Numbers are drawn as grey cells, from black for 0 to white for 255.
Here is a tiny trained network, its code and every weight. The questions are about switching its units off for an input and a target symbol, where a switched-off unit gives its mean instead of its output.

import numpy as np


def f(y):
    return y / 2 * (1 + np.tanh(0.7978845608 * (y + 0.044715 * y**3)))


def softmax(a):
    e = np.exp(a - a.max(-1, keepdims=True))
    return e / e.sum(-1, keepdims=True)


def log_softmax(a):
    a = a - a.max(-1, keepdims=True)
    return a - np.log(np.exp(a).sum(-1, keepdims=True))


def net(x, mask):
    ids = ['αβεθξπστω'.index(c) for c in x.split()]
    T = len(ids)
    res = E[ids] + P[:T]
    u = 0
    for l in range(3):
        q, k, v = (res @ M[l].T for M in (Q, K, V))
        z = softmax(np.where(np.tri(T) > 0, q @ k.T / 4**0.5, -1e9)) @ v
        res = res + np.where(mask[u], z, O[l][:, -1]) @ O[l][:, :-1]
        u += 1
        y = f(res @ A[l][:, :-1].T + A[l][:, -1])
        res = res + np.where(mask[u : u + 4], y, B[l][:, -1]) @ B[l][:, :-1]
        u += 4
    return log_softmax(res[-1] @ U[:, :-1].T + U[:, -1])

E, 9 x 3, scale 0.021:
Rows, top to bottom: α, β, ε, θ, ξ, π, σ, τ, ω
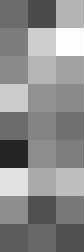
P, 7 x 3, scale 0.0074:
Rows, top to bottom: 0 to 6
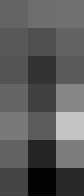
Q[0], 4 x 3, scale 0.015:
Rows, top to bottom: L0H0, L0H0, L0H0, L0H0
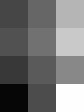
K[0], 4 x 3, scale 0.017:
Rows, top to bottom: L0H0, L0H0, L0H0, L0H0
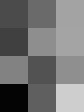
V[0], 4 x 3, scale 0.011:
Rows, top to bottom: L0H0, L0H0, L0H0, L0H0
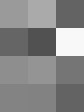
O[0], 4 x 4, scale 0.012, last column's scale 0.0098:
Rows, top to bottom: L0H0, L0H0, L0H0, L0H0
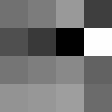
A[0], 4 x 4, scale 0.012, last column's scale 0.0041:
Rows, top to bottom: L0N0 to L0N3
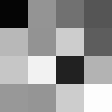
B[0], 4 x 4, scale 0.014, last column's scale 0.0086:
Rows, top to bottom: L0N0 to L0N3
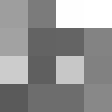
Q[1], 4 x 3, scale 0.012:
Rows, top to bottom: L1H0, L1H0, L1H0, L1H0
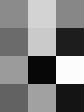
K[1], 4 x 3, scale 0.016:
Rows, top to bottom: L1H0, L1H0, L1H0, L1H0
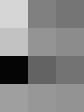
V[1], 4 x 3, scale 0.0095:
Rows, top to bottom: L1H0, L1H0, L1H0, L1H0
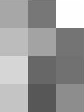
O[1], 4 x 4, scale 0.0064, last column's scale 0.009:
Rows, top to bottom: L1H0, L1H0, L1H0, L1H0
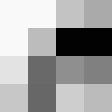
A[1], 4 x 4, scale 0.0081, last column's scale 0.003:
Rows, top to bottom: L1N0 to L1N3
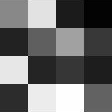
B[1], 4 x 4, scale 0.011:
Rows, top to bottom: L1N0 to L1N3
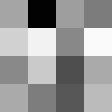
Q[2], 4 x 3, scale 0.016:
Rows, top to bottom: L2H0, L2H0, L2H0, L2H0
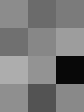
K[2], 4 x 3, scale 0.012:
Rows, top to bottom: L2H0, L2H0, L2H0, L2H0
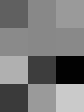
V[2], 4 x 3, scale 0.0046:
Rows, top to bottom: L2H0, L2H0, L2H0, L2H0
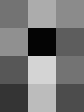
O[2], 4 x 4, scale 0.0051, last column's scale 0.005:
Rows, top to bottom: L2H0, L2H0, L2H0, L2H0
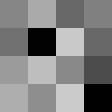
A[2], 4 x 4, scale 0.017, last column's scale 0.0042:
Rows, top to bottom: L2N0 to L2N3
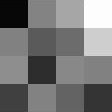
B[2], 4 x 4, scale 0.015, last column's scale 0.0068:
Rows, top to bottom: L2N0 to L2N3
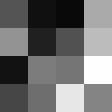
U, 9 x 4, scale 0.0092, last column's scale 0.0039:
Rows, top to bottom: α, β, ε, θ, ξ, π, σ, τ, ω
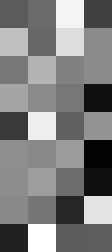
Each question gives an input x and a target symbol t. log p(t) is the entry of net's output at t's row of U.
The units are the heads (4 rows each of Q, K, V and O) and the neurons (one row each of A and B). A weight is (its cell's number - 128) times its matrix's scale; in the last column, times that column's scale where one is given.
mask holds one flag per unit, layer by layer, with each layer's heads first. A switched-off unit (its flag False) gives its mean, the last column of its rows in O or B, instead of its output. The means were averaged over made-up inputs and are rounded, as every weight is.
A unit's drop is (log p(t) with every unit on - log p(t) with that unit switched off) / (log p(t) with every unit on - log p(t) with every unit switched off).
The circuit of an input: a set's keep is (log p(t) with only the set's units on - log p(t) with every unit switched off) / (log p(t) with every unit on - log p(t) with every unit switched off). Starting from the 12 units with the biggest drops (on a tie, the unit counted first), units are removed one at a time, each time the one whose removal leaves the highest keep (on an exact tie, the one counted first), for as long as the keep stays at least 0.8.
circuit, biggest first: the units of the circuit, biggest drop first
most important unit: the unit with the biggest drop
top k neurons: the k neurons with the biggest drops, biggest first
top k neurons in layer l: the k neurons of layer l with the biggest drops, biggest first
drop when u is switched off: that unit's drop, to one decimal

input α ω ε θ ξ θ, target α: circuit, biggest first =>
L0H0, L1N1
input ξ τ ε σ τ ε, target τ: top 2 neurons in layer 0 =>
L0N0, L0N3
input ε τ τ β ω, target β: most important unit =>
L0N0
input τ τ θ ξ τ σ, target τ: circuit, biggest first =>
L0N0, L1H0
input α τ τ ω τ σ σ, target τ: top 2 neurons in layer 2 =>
L2N1, L2N3
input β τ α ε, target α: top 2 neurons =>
L0N0, L1N3
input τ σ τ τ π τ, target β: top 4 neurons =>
L0N0, L2N2, L1N3, L2N0
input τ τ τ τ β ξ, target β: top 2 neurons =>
L0N0, L2N2
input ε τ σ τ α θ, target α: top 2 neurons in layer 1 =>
L1N1, L1N2
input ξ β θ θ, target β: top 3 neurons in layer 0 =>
L0N0, L0N2, L0N1
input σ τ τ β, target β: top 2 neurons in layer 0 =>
L0N0, L0N3
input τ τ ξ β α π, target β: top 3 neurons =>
L0N0, L1N1, L1N3
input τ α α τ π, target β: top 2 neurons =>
L1N1, L0N0
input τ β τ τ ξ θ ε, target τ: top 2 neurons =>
L1N3, L2N0
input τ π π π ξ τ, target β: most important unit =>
L1H0
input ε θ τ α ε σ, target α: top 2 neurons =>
L1N1, L2N2
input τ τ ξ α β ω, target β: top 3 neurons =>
L1N1, L0N0, L2N2
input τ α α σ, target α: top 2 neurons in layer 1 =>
L1N1, L1N2
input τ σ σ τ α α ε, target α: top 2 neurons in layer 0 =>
L0N0, L0N2
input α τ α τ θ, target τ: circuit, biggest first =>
L0N0
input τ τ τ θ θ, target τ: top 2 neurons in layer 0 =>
L0N0, L0N1
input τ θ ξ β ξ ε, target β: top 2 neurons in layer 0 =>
L0N0, L0N2
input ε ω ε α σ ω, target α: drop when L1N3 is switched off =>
0.0
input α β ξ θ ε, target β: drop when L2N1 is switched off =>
-0.1
